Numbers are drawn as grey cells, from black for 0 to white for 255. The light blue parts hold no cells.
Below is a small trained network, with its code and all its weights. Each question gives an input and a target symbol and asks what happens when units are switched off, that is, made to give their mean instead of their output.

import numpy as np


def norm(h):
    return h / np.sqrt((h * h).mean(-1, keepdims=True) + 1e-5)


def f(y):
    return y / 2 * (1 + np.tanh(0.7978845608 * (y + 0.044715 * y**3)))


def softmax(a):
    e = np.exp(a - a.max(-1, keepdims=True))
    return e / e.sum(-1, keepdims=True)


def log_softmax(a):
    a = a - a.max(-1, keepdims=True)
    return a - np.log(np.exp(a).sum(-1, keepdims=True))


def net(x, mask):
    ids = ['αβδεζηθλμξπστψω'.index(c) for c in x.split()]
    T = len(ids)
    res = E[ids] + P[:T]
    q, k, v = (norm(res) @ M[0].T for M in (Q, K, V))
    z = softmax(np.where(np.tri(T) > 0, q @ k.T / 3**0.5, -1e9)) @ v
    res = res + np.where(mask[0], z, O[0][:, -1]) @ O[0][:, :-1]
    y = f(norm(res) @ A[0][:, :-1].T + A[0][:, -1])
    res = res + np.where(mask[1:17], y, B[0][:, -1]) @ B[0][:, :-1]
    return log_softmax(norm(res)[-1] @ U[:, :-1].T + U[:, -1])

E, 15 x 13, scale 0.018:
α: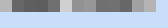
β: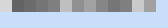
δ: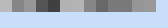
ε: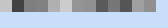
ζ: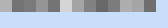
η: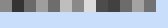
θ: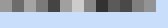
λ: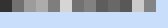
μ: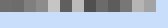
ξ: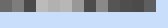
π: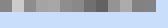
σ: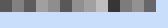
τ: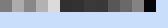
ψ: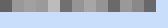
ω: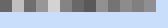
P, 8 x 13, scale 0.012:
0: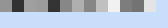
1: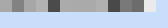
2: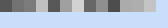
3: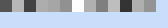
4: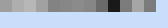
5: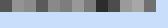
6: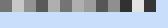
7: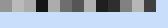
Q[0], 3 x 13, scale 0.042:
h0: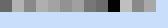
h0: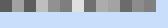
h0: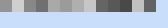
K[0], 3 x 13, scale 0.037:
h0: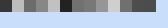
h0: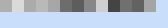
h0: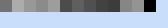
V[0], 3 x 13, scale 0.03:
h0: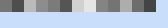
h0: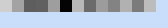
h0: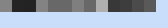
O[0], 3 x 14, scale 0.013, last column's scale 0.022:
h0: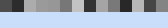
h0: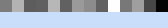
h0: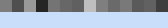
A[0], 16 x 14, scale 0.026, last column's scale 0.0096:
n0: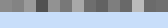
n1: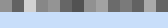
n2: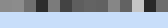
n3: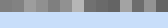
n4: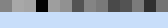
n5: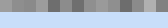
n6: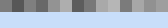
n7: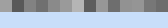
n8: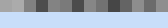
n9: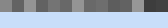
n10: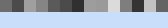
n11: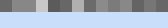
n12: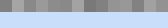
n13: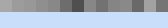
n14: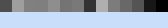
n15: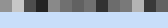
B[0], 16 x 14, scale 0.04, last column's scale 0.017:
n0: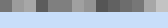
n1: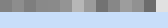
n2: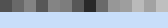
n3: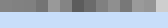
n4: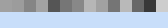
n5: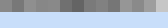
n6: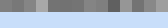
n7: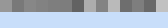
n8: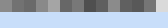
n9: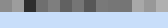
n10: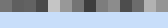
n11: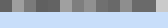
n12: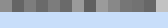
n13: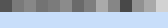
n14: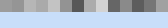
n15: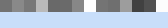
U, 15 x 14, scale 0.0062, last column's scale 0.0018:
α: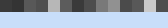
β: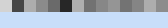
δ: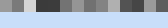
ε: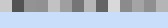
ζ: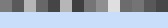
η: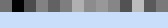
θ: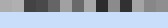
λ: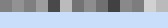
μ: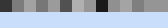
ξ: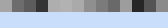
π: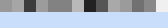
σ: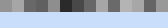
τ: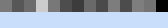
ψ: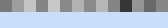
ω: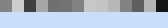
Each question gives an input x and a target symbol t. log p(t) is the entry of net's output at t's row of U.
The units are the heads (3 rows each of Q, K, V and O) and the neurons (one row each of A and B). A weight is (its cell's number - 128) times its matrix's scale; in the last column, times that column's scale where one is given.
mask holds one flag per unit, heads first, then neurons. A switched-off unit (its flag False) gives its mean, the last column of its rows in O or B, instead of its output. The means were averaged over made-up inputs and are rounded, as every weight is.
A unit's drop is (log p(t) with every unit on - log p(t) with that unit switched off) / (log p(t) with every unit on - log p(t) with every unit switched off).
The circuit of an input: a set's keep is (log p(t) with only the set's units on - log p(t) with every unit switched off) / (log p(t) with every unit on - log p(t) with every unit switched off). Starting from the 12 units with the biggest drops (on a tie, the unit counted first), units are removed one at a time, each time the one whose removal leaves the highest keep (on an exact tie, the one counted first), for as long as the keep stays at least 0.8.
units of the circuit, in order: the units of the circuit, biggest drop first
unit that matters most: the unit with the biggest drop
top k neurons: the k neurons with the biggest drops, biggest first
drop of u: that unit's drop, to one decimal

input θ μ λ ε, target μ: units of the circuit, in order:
h0, n2, n0, n15
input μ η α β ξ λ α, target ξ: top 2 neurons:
n4, n10
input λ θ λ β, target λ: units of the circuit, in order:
h0
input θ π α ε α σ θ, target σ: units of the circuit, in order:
h0, n9, n4, n2
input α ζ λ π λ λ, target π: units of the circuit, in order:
h0, n15
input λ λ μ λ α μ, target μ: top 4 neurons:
n2, n0, n15, n4
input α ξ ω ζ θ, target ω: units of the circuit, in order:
h0, n13
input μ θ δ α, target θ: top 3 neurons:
n9, n7, n15
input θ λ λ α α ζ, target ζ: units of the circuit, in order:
n7, n15
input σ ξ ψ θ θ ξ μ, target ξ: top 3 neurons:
n4, n10, n1
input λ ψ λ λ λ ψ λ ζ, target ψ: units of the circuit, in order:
h0, n14
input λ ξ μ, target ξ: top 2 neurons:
n4, n10
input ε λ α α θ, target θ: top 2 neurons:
n9, n7
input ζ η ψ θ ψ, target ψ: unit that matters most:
h0
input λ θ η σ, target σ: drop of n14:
0.2
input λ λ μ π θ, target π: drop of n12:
0.1
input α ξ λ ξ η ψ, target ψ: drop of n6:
0.0
